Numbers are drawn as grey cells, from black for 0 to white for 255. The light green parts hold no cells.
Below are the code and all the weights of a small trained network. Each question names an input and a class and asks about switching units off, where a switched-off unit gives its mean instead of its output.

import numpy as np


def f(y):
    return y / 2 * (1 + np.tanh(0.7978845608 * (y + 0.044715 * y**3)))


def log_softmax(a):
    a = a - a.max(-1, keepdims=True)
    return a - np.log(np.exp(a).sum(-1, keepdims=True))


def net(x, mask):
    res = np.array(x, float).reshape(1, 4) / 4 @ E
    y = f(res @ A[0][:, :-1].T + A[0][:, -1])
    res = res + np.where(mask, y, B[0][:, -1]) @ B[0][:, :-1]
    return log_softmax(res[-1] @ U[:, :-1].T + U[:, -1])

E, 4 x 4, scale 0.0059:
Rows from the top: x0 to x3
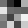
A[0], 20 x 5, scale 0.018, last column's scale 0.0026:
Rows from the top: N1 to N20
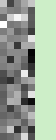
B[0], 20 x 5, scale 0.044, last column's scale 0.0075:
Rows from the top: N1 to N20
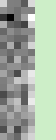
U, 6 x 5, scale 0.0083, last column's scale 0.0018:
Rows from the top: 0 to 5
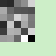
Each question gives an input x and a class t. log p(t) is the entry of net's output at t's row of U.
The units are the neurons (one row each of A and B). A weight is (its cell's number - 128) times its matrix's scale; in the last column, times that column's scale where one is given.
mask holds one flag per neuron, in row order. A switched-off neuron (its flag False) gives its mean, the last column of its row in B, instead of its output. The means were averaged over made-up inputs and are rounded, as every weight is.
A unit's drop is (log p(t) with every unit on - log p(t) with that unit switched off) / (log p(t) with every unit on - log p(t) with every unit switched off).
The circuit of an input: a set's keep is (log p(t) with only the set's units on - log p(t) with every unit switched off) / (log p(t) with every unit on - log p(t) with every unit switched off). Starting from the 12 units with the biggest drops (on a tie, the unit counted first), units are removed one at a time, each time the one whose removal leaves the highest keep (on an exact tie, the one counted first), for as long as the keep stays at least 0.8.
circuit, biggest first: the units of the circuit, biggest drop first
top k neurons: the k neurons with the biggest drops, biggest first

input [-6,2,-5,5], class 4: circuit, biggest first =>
N15
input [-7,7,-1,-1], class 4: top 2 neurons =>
N15, N11
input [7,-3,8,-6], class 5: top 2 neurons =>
N11, N20
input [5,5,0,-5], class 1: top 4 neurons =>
N4, N1, N15, N20
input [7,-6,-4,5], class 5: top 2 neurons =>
N11, N12
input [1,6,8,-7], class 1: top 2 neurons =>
N4, N1
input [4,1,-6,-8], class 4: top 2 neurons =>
N11, N20
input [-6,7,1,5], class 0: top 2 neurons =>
N3, N1
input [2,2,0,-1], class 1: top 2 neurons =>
N3, N15
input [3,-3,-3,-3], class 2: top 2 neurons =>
N3, N19
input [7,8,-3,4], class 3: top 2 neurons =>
N19, N7
